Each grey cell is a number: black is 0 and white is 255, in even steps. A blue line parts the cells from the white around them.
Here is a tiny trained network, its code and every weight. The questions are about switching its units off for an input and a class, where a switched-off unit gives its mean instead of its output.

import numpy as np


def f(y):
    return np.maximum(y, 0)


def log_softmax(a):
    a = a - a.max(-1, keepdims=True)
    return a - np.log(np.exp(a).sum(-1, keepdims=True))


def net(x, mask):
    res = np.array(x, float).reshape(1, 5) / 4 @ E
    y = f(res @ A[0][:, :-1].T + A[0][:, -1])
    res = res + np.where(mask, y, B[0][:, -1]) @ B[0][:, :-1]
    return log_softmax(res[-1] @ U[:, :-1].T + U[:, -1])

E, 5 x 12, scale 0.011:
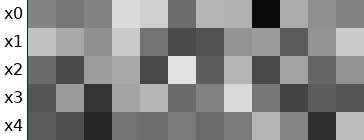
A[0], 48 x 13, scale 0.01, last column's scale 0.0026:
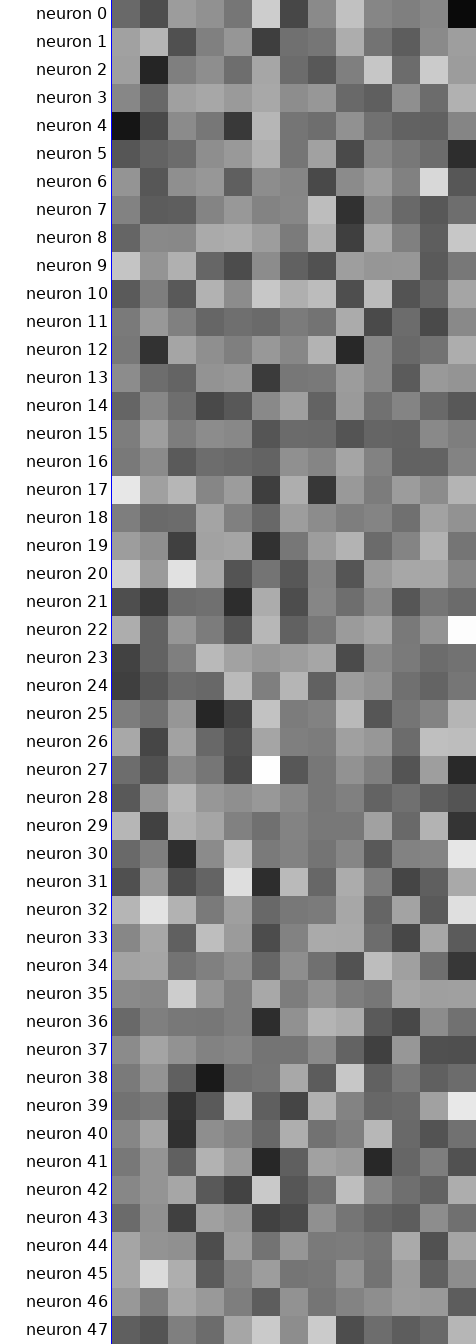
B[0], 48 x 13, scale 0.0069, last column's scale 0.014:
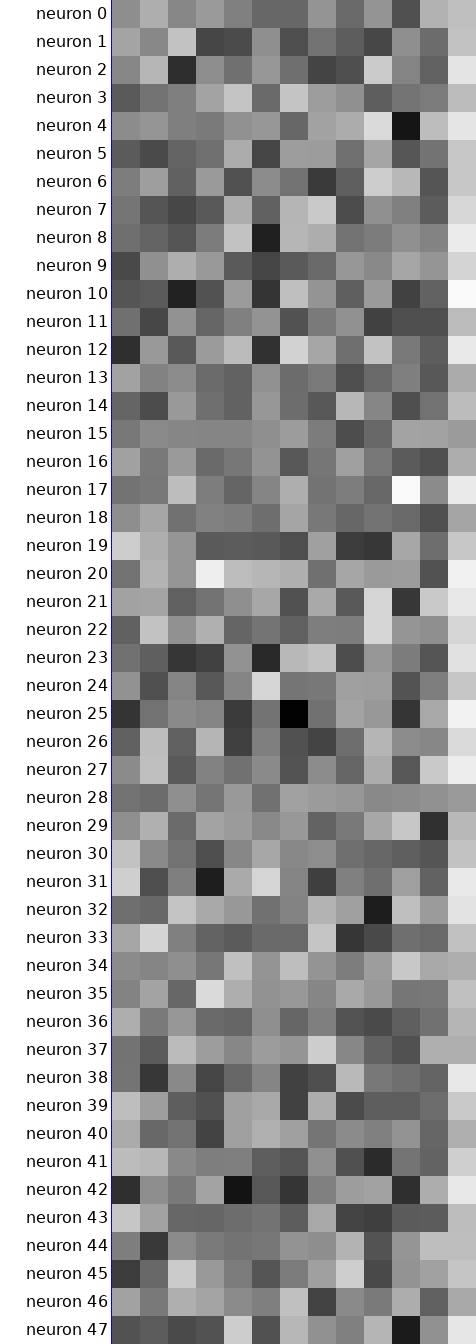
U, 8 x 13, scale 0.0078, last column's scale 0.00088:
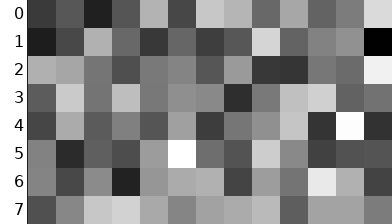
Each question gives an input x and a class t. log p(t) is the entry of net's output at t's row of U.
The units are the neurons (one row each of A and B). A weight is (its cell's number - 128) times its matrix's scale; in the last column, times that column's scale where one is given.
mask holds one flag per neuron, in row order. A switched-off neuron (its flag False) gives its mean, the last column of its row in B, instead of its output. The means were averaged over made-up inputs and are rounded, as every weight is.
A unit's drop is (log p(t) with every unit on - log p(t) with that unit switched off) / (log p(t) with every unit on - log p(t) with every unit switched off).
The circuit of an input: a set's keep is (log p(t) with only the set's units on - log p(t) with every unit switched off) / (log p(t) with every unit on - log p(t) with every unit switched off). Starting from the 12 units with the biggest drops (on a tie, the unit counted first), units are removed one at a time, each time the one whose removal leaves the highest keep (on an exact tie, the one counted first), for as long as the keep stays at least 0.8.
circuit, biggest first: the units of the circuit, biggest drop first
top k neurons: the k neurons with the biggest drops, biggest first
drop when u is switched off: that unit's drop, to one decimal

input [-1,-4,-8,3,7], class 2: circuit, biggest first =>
(neuron 19; neuron 1)
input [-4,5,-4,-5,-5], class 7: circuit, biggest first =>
(neuron 32)
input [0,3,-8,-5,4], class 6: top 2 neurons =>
(neuron 17; neuron 31)
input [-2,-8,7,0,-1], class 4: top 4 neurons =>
(neuron 4; neuron 27; neuron 21; neuron 25)
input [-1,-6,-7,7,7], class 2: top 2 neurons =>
(neuron 19; neuron 41)
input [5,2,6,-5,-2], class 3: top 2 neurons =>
(neuron 20; neuron 29)
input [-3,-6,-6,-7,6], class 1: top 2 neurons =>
(neuron 38; neuron 25)
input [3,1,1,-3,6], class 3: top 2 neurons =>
(neuron 25; neuron 42)
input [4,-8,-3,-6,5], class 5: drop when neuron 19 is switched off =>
0.0
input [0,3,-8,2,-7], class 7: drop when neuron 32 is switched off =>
0.3
